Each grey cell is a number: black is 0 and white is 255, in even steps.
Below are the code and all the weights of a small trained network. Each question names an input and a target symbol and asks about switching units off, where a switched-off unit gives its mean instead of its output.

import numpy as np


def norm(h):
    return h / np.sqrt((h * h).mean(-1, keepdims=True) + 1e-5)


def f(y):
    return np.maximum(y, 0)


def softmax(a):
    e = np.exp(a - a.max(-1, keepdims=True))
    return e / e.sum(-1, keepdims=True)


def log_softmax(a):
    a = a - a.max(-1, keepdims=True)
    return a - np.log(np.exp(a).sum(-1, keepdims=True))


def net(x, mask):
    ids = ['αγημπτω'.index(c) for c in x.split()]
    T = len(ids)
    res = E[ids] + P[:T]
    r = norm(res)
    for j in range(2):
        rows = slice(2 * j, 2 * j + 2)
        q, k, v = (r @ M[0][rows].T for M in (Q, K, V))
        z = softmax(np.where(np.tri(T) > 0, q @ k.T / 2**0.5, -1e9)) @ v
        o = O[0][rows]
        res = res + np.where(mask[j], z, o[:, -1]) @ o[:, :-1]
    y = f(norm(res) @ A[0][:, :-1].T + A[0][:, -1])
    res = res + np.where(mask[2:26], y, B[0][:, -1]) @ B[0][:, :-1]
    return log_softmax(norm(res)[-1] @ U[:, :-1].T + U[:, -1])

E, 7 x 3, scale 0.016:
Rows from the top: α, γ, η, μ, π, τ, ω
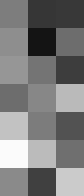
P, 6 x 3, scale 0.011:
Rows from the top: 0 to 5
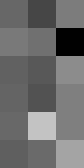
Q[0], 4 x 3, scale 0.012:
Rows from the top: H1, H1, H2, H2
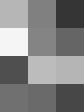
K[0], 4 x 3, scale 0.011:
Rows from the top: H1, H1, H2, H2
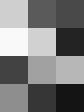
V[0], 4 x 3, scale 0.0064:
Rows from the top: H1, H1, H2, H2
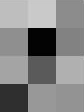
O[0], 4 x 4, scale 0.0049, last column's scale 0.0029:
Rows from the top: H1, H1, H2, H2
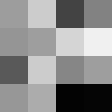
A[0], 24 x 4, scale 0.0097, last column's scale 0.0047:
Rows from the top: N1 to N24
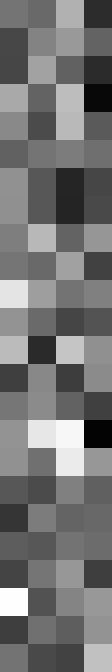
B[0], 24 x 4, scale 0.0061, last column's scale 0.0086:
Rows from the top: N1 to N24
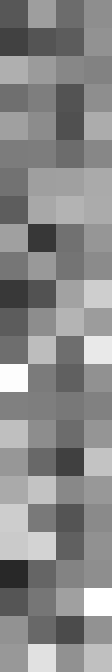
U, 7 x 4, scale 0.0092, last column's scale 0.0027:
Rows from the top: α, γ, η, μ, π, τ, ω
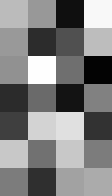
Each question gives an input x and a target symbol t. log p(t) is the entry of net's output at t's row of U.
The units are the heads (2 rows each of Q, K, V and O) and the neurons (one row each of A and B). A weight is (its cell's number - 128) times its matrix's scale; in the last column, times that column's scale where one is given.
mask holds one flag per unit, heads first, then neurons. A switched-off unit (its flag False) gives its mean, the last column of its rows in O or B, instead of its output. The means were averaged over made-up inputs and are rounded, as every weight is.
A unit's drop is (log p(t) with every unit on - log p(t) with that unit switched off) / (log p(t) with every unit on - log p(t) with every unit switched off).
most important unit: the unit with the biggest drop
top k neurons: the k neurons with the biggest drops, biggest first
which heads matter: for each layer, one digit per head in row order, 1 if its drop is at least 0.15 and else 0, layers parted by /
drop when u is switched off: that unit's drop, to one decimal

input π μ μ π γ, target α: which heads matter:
00
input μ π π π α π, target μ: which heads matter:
01
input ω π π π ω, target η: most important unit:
N11
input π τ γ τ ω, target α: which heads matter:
01
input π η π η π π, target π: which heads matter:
10
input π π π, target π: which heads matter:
00
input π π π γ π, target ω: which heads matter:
01
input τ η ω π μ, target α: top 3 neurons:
(N16, N22, N11)
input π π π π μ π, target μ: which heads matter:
01
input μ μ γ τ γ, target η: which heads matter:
00
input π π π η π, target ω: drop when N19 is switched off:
0.0
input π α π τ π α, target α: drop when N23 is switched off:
0.1
